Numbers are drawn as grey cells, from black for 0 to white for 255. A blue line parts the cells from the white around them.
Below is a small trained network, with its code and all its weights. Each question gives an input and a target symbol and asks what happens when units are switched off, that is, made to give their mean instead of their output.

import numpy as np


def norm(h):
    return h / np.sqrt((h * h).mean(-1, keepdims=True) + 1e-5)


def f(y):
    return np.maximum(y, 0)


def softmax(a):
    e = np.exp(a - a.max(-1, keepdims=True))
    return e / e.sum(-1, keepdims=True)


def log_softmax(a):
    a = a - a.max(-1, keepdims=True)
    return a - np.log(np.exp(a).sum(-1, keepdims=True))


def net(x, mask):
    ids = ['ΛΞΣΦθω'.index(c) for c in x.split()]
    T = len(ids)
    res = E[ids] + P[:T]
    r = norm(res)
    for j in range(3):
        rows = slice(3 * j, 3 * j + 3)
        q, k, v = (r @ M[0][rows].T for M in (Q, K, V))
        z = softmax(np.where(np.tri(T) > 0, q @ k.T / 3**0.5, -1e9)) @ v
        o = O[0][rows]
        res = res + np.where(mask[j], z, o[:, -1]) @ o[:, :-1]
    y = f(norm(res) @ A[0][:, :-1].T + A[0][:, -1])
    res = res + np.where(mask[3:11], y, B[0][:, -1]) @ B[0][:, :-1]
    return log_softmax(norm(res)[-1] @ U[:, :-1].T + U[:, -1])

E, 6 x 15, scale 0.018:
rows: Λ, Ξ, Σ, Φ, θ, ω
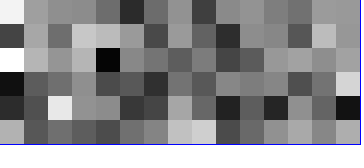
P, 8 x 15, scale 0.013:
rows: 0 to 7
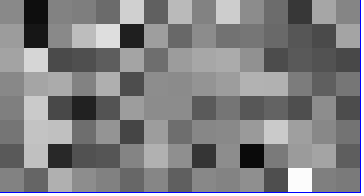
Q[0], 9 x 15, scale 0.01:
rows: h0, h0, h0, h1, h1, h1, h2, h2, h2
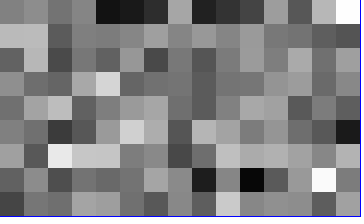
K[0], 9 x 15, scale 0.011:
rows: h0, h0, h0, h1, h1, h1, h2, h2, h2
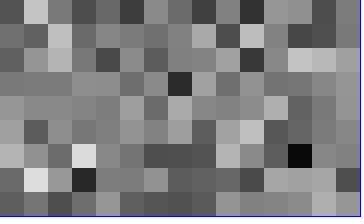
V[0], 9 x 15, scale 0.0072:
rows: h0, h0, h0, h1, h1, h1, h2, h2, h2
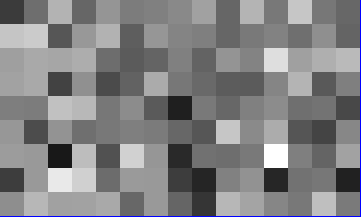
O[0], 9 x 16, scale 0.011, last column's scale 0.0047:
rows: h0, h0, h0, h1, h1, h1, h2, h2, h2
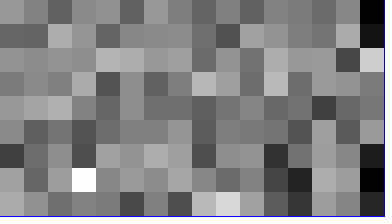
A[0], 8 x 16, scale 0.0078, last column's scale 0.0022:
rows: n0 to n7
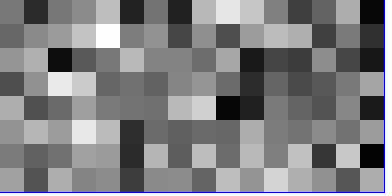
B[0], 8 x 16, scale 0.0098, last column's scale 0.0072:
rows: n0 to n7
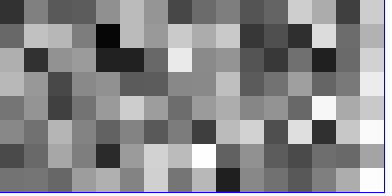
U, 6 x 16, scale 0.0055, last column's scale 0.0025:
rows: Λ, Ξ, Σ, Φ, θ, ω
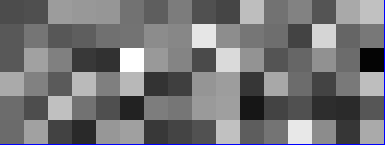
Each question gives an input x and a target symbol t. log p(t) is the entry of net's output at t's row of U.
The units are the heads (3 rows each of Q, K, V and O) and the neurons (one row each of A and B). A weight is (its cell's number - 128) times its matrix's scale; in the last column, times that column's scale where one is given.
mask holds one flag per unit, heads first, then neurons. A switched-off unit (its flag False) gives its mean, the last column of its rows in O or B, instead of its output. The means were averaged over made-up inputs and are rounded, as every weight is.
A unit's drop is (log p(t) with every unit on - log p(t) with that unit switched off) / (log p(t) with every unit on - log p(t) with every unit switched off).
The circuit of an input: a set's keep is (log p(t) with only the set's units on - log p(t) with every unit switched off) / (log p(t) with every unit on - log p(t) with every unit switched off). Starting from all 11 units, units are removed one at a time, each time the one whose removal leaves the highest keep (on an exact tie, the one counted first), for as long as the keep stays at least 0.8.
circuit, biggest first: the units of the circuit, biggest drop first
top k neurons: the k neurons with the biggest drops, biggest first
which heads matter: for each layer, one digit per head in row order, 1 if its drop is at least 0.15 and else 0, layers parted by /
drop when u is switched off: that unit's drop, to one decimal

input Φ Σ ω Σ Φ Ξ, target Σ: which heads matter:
000
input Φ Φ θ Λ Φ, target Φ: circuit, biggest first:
[h2]
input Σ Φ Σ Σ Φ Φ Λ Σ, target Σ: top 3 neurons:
[n3 n2 n0]
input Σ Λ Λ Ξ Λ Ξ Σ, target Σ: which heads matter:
101
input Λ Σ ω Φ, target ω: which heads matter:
001
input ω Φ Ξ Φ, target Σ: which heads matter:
111
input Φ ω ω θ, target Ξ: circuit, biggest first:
[h1 n1 n2]
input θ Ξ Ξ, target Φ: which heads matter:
001
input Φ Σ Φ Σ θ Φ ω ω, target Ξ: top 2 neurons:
[n6 n5]
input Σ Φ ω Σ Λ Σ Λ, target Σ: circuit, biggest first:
[h0 h2]
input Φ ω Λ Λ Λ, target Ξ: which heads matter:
111
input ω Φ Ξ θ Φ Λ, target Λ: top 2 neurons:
[n7 n5]
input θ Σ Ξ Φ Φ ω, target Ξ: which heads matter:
000
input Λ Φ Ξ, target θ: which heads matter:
000
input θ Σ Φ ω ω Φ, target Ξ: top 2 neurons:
[n7 n1]
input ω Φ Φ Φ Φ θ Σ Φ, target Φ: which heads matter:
010
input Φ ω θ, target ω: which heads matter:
001
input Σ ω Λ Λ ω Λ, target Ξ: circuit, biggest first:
[n7]
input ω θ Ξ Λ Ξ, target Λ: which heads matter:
101
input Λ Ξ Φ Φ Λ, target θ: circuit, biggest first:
[n2]
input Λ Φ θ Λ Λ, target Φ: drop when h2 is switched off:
0.8
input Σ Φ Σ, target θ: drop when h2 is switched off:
0.5
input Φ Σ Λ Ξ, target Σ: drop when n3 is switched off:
0.0
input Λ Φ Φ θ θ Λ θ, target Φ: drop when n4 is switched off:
0.1
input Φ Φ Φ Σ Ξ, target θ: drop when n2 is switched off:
0.6
